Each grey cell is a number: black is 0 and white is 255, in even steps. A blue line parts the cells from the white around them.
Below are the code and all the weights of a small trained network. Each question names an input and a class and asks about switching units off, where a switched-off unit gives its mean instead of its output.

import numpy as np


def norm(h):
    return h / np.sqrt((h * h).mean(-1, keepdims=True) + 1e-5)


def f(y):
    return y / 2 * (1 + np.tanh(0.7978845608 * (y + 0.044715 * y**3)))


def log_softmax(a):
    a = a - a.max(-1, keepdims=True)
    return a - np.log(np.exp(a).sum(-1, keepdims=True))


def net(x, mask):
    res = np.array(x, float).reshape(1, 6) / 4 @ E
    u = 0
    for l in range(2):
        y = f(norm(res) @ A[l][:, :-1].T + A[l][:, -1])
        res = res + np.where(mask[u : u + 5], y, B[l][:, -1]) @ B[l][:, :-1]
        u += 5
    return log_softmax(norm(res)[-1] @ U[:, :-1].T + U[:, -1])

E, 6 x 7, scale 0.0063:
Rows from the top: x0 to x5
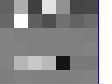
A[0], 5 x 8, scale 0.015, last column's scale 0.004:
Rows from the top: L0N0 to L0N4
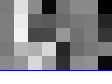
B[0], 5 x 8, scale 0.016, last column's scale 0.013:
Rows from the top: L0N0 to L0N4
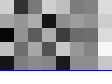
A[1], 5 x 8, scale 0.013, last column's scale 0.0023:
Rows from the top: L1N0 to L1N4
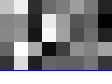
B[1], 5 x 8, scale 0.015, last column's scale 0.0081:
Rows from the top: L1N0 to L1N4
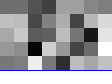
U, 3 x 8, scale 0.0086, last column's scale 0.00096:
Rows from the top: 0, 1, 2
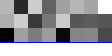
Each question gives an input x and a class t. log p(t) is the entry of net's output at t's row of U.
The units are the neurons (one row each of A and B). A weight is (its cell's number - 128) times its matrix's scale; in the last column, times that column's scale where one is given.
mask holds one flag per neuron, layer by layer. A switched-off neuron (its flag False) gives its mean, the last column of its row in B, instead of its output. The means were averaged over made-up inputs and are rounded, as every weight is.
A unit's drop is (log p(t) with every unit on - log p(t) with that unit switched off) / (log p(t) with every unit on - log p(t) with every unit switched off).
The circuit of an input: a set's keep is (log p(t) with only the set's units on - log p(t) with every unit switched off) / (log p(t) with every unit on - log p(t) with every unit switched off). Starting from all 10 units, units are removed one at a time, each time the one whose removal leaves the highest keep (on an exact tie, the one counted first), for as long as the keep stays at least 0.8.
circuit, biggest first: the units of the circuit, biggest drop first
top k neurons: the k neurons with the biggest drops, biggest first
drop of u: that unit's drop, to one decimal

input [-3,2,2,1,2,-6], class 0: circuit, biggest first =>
[L0N0]
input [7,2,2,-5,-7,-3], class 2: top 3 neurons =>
[L0N0; L1N4; L0N2]
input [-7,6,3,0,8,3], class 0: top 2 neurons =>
[L0N0; L0N3]
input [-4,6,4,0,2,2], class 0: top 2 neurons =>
[L0N0; L0N1]
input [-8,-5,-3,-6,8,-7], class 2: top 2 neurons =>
[L0N4; L0N0]
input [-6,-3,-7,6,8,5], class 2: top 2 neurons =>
[L0N4; L0N0]
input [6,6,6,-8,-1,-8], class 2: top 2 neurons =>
[L0N2; L1N4]
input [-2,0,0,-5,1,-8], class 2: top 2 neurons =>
[L0N4; L0N3]
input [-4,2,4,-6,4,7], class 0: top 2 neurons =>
[L0N0; L0N2]
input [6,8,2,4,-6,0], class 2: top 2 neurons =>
[L0N2; L1N4]
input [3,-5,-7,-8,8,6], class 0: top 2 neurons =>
[L0N3; L0N2]
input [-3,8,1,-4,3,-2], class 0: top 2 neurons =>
[L0N0; L0N1]
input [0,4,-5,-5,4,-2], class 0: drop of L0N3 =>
0.9
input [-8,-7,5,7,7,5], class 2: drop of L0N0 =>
0.1
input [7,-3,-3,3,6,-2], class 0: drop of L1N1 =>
0.0
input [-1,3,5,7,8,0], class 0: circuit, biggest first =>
[L0N3]
